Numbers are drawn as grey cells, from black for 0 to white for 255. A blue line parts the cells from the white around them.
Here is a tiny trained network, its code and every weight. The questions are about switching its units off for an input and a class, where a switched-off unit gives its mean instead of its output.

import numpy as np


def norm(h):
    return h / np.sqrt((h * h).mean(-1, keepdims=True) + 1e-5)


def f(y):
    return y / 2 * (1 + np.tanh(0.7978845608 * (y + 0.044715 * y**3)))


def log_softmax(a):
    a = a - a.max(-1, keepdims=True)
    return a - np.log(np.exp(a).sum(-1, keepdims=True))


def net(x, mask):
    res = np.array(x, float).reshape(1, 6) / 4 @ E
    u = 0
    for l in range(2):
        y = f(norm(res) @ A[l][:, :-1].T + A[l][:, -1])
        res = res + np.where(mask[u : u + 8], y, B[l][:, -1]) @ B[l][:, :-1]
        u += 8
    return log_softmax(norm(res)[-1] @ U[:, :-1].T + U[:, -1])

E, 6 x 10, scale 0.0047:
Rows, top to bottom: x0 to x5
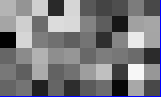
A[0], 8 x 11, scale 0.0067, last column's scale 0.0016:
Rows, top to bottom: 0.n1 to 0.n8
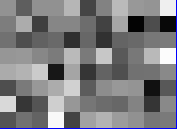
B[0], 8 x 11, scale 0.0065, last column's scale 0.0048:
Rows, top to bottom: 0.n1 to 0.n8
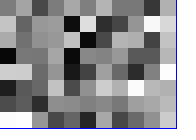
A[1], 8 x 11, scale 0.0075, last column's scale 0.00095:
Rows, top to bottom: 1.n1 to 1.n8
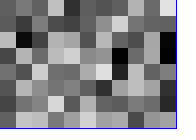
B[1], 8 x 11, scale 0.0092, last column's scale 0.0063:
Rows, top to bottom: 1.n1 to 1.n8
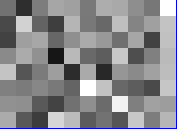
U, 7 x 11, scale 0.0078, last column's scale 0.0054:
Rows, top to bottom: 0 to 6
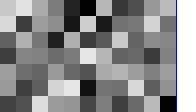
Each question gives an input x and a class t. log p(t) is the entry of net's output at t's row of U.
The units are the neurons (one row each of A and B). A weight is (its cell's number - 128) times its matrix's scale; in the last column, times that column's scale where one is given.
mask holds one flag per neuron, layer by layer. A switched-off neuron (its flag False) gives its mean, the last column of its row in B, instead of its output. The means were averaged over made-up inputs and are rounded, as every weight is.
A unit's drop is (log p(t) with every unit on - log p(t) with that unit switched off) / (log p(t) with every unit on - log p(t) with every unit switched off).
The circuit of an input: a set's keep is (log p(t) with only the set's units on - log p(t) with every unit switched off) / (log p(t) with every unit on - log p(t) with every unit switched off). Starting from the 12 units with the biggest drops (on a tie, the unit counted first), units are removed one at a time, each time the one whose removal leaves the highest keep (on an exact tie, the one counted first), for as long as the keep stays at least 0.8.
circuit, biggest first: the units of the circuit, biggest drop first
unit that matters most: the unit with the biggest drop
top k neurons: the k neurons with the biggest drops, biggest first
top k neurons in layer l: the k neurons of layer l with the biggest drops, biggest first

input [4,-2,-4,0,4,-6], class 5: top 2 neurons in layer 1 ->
(1.n8; 1.n6)
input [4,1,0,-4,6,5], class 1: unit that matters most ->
1.n5
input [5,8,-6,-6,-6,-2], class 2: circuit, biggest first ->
(1.n4; 0.n7)
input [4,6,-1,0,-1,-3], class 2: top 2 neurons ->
(1.n4; 0.n8)
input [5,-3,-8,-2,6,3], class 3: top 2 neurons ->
(1.n3; 0.n2)
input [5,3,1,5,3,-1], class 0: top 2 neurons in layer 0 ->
(0.n5; 0.n2)
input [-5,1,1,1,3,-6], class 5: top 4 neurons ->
(1.n8; 0.n5; 0.n2; 1.n6)
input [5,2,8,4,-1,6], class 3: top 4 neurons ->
(1.n6; 0.n8; 1.n8; 1.n1)
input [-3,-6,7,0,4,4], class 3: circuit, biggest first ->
(1.n6; 0.n5)
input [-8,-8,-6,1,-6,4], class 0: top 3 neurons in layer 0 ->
(0.n8; 0.n2; 0.n6)
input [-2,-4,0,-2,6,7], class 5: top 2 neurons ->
(0.n3; 0.n2)
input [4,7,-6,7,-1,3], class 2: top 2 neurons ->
(1.n4; 1.n7)
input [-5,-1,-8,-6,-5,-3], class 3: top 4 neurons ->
(1.n3; 0.n5; 1.n5; 0.n7)
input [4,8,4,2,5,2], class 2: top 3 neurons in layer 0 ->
(0.n2; 0.n8; 0.n5)
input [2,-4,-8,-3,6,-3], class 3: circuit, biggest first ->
(1.n3)
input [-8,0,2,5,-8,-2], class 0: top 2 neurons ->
(0.n8; 1.n5)
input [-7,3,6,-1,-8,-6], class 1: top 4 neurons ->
(0.n2; 0.n5; 1.n2; 1.n6)
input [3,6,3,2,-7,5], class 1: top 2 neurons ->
(0.n2; 1.n2)
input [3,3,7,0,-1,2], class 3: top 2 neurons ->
(1.n6; 0.n8)
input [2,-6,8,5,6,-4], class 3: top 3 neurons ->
(1.n6; 0.n2; 1.n2)
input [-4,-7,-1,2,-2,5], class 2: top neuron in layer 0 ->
(0.n5)
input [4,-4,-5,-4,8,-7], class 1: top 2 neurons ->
(1.n5; 0.n3)
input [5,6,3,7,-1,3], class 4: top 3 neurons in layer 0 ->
(0.n6; 0.n8; 0.n5)
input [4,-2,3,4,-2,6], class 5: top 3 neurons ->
(1.n1; 0.n3; 0.n8)
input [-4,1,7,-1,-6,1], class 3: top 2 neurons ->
(1.n6; 0.n5)
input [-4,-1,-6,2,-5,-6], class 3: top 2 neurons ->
(1.n3; 1.n5)
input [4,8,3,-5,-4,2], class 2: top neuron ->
(1.n4)
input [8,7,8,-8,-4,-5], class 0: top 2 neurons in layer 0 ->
(0.n5; 0.n7)
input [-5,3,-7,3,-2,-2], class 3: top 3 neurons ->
(1.n3; 0.n7; 0.n5)
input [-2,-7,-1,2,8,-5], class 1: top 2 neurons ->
(1.n5; 0.n3)
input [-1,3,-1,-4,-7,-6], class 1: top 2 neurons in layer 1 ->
(1.n1; 1.n2)
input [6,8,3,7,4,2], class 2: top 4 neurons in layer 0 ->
(0.n8; 0.n2; 0.n6; 0.n3)
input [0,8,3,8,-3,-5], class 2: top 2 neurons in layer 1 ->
(1.n4; 1.n7)
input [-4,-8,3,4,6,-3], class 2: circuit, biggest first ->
(1.n2)
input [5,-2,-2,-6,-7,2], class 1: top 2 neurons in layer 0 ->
(0.n2; 0.n8)
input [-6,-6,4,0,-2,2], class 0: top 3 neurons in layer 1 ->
(1.n4; 1.n7; 1.n3)
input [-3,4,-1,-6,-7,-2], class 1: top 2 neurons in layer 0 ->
(0.n2; 0.n5)
